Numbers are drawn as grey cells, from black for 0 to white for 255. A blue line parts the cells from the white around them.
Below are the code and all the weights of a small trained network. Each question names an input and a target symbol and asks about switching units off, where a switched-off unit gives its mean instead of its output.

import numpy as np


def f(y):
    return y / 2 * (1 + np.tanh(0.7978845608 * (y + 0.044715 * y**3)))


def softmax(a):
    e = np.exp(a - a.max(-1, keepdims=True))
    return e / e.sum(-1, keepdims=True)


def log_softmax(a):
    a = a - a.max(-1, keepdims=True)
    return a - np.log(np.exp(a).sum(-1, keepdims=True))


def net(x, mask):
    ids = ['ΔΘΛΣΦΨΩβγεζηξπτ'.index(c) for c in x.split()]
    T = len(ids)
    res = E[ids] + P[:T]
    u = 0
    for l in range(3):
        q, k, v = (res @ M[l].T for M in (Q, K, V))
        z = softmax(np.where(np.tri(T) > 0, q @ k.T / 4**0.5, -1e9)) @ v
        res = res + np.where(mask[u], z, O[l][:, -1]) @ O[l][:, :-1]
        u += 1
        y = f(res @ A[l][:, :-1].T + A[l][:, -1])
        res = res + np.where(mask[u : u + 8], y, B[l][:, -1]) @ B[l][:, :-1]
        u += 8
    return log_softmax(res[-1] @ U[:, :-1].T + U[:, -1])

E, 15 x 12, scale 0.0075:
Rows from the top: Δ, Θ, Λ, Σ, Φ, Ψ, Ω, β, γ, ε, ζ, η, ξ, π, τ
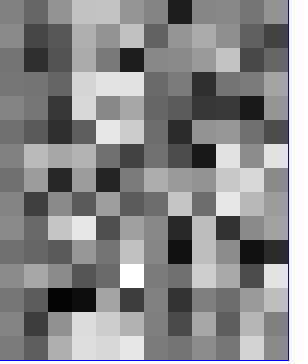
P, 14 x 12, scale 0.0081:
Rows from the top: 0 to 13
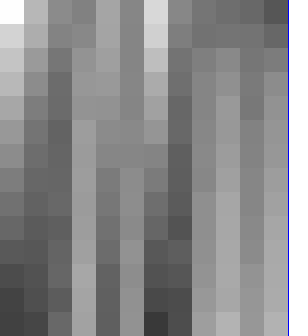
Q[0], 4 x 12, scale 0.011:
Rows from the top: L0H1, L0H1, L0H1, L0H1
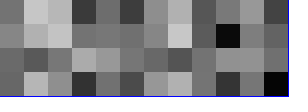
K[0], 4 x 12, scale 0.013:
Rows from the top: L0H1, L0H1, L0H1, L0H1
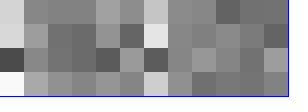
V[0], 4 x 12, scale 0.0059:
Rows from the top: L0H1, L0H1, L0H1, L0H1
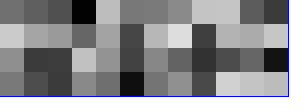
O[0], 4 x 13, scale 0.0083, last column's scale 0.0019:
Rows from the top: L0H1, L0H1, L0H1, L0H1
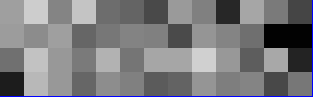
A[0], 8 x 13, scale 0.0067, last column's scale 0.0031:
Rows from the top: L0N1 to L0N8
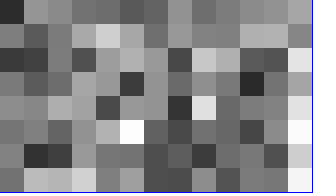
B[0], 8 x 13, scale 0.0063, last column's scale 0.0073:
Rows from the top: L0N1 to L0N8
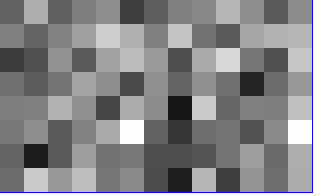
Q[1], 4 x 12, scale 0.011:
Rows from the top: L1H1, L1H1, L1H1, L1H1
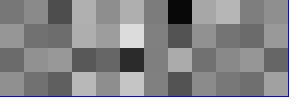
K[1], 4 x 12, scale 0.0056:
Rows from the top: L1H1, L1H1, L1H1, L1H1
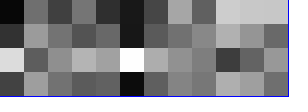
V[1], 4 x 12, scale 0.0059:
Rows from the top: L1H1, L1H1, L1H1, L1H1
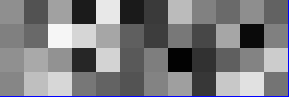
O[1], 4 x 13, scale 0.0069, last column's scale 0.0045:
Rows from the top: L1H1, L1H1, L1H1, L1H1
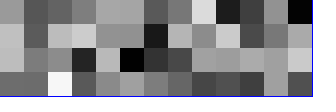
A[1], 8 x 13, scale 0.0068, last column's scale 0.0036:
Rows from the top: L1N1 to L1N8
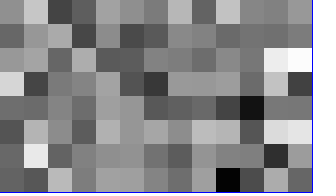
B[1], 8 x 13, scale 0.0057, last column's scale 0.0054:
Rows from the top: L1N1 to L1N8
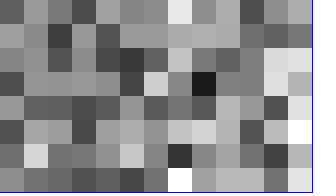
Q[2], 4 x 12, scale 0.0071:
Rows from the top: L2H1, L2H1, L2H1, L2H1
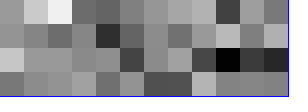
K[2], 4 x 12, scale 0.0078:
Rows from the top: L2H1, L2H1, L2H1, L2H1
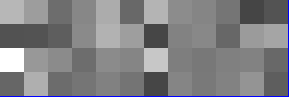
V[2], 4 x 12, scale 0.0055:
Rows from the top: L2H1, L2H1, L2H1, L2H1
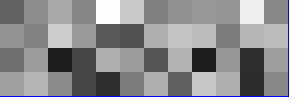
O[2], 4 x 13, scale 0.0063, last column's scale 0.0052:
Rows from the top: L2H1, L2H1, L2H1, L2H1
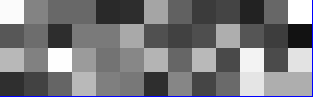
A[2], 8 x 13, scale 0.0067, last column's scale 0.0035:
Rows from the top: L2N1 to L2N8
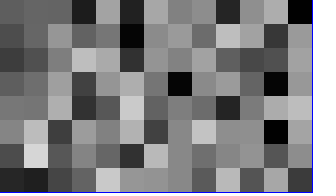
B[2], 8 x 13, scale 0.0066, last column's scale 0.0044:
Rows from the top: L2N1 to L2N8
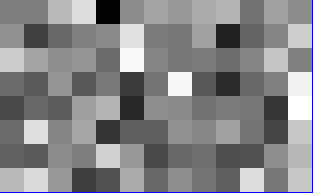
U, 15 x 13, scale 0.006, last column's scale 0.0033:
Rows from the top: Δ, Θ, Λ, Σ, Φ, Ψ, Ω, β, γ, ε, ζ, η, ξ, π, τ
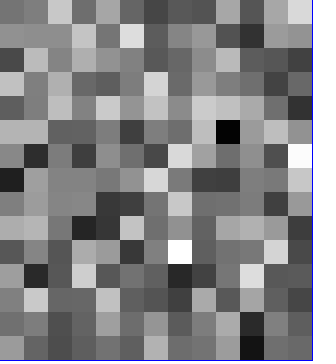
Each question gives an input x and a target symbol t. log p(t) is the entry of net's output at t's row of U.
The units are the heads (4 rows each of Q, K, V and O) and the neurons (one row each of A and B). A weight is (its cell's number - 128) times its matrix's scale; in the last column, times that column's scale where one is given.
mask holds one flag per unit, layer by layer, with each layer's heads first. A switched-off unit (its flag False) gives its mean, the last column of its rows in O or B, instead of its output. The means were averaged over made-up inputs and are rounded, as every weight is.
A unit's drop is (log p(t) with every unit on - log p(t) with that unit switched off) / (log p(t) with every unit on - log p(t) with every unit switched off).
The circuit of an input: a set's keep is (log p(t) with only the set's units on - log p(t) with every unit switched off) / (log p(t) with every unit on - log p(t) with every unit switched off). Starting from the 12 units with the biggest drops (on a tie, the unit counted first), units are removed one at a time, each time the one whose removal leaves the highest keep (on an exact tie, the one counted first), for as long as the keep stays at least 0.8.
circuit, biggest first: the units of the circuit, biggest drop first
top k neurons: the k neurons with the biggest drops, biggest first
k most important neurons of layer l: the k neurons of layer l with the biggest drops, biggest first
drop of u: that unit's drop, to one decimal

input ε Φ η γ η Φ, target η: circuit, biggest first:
(L1N6, L0N7)
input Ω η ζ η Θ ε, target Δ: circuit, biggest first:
(L1H1, L0H1, L1N4)
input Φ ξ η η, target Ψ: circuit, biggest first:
(L1H1)
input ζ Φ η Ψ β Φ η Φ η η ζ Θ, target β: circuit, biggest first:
(L1H1, L0N6)
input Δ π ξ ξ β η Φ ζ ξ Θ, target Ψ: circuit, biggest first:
(L1H1, L0H1)
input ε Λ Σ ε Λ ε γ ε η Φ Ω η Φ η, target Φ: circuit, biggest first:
(L2H1, L0N7, L1N6)
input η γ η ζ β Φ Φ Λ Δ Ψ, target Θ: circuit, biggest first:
(L1H1, L0H1, L0N6, L2N5)
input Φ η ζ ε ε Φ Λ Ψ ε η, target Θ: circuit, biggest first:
(L1H1, L0N6, L1N8)
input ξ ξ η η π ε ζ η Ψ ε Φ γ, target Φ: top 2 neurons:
(L0N6, L0N7)
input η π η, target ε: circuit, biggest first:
(L1H1, L2N5)
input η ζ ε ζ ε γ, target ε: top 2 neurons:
(L2N8, L1N3)
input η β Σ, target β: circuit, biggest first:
(L1H1, L0N6)
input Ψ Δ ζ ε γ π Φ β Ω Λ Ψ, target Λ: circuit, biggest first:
(L0H1, L1H1, L2N6, L1N7)
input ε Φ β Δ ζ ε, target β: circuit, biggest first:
(L1H1)
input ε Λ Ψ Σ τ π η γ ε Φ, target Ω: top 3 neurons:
(L0N6, L1N5, L1N8)
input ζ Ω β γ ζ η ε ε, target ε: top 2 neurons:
(L2N8, L1N8)
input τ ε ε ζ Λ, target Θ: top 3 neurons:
(L2N3, L0N4, L2N2)
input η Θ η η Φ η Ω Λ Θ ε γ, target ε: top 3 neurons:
(L2N8, L0N8, L0N5)
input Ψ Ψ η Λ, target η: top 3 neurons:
(L1N6, L1N1, L0N7)
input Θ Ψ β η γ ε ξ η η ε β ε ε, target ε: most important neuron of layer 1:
(L1N8)
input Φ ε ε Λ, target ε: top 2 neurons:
(L2N8, L2N3)
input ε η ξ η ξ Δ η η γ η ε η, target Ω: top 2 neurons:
(L0N6, L2N5)
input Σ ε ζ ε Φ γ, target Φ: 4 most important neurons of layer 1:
(L1N3, L1N1, L1N4, L1N8)
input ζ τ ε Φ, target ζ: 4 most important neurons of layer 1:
(L1N3, L1N4, L1N1, L1N5)
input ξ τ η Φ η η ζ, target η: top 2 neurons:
(L1N6, L0N7)
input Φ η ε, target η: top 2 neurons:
(L1N6, L0N5)
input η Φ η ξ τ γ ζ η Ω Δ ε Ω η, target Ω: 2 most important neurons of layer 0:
(L0N3, L0N6)
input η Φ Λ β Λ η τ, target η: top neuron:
(L1N6)
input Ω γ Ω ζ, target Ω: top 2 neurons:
(L2N4, L0N6)
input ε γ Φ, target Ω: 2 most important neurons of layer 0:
(L0N6, L0N5)
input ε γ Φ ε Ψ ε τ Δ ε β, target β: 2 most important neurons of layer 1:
(L1N5, L1N8)
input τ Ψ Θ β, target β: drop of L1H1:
1.2
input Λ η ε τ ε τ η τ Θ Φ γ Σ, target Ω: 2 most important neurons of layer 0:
(L0N6, L0N5)
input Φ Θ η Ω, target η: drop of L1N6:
0.4
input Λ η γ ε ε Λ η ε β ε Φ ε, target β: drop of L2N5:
0.1
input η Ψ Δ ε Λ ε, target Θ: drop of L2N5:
0.2
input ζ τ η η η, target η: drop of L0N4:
0.0
